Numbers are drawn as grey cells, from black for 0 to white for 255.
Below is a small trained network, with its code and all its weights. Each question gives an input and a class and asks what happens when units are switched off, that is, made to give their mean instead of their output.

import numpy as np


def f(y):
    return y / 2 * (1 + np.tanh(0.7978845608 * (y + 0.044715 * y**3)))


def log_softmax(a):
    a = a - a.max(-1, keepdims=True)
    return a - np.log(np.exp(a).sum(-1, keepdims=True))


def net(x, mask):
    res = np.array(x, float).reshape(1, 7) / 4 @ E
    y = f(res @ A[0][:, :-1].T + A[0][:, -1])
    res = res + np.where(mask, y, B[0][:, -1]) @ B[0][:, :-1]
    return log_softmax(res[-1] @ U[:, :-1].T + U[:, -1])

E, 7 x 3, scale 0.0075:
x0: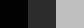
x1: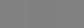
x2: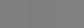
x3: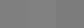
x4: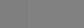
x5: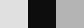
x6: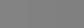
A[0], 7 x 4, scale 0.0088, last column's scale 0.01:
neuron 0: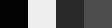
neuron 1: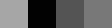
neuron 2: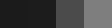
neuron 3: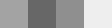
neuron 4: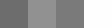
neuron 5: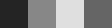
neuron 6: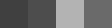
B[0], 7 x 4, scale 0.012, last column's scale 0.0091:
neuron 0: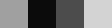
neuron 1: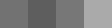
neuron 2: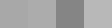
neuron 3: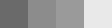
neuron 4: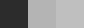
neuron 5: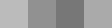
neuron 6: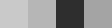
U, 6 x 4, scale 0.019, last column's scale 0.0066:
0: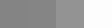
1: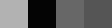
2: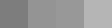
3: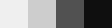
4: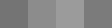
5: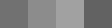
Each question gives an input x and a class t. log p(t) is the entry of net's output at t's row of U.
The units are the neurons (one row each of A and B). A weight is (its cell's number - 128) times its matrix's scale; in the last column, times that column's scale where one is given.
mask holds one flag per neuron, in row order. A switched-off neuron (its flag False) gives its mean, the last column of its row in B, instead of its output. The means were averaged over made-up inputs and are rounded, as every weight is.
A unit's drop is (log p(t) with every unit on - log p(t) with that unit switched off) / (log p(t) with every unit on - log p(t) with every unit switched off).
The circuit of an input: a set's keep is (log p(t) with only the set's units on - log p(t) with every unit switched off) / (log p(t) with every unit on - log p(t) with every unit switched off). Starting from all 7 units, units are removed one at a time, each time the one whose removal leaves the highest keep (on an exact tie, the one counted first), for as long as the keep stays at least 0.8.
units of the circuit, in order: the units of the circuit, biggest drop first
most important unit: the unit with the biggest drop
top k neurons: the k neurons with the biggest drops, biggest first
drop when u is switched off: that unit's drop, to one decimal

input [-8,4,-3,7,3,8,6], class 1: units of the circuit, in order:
[neuron 1]
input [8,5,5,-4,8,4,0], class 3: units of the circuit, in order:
[neuron 6; neuron 2]
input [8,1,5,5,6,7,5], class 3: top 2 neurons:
[neuron 6; neuron 2]
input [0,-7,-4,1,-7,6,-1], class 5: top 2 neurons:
[neuron 0; neuron 3]
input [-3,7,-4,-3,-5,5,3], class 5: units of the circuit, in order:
[neuron 0; neuron 6]
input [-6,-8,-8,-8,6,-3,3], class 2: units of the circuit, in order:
[neuron 6; neuron 5]
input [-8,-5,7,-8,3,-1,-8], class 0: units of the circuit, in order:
[neuron 6; neuron 2]
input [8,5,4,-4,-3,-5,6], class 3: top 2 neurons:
[neuron 6; neuron 5]
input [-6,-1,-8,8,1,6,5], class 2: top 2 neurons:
[neuron 0; neuron 6]
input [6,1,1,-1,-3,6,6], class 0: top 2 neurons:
[neuron 0; neuron 2]
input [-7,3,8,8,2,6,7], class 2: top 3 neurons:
[neuron 0; neuron 6; neuron 3]
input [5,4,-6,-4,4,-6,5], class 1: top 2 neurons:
[neuron 0; neuron 3]
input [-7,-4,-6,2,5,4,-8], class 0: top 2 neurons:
[neuron 6; neuron 2]
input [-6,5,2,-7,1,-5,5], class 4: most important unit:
neuron 6
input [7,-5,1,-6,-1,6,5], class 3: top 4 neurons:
[neuron 6; neuron 2; neuron 0; neuron 5]
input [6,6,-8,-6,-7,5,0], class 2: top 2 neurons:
[neuron 0; neuron 2]
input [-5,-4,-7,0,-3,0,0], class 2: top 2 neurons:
[neuron 6; neuron 0]
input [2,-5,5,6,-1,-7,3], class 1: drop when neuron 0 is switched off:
1.2
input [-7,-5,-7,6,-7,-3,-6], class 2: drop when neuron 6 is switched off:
0.4
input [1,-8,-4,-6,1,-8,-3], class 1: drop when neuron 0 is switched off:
1.2
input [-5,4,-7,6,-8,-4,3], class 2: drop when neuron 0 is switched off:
-0.1
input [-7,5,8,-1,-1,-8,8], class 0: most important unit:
neuron 4
